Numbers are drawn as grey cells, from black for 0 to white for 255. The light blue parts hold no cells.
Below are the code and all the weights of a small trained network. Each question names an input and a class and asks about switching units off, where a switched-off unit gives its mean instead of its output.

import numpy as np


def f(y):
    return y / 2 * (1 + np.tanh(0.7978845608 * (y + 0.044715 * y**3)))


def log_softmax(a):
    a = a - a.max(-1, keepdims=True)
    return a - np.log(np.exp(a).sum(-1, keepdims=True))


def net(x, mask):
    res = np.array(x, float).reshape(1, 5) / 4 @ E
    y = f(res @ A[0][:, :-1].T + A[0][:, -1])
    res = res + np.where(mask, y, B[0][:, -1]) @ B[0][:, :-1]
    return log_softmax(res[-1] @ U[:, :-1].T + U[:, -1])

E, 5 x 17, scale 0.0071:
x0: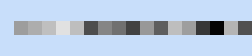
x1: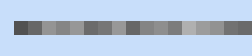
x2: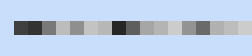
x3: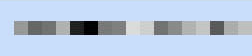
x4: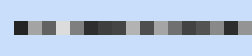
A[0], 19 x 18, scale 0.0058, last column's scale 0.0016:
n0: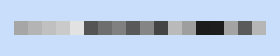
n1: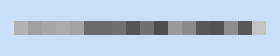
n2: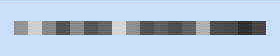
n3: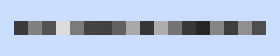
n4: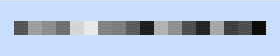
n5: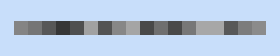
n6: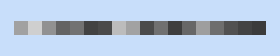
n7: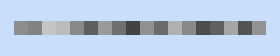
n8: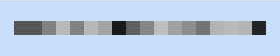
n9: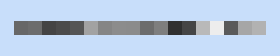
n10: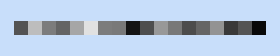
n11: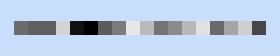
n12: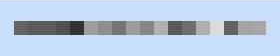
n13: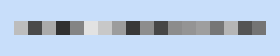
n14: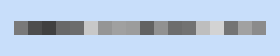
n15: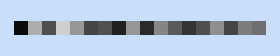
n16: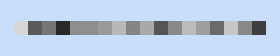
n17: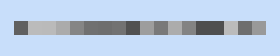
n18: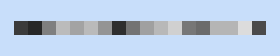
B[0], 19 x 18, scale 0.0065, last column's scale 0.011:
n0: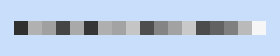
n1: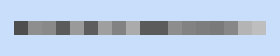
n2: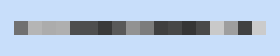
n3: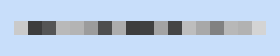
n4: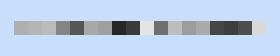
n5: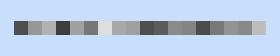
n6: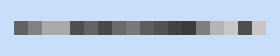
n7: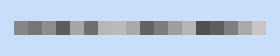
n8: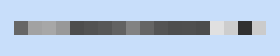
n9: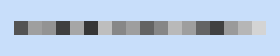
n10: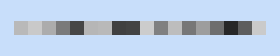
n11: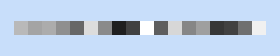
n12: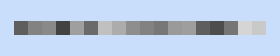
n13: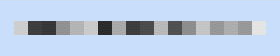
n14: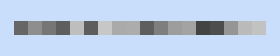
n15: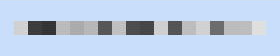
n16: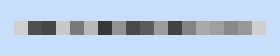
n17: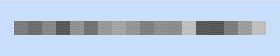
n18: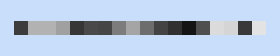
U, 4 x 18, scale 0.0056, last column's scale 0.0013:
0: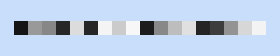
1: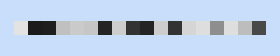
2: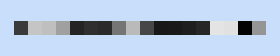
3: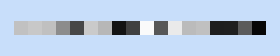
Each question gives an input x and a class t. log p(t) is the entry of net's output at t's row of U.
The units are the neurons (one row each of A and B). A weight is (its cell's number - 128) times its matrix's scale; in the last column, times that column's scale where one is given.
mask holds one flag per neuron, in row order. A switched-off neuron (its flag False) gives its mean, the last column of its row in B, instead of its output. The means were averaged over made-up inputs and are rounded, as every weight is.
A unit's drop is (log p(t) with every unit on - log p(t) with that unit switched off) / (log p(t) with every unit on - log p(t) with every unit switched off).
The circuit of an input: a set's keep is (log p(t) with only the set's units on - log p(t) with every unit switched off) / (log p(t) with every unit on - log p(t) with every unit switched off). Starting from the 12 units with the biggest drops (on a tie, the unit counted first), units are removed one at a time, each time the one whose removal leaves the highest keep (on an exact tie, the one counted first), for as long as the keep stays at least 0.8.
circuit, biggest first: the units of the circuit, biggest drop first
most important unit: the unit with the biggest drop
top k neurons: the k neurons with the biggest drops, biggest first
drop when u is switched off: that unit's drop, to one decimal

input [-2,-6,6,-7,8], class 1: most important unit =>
n15
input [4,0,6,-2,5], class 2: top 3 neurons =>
[n18 n8 n13]
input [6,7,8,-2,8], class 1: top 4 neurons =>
[n15 n3 n2 n6]
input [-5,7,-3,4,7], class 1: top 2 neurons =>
[n15 n3]
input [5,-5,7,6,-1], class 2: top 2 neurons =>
[n18 n8]
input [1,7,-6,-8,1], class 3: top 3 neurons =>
[n4 n10 n18]
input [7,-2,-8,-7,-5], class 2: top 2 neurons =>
[n2 n6]
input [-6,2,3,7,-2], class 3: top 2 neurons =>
[n11 n0]
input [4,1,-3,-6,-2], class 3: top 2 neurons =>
[n4 n10]
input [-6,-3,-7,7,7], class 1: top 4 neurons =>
[n15 n3 n18 n4]
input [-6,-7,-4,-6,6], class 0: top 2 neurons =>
[n9 n5]
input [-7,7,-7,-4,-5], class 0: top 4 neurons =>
[n9 n14 n18 n5]
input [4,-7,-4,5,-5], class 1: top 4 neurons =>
[n16 n4 n10 n18]
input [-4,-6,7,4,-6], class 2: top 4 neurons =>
[n18 n8 n15 n3]
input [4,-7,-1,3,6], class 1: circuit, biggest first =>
[n15]
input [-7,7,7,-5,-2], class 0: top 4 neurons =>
[n14 n12 n9 n2]
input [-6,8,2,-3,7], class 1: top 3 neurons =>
[n15 n3 n0]
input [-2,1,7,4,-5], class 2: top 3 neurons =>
[n18 n8 n15]
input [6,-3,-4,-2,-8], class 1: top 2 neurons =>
[n13 n16]
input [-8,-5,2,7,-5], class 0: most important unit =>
n14
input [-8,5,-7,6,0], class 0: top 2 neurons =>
[n9 n12]
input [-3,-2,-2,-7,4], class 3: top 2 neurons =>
[n4 n10]
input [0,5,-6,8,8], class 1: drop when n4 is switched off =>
0.2
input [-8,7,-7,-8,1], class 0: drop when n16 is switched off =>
0.1
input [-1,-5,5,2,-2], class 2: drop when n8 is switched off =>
0.0
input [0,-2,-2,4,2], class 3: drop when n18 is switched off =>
0.1
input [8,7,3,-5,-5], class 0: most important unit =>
n0
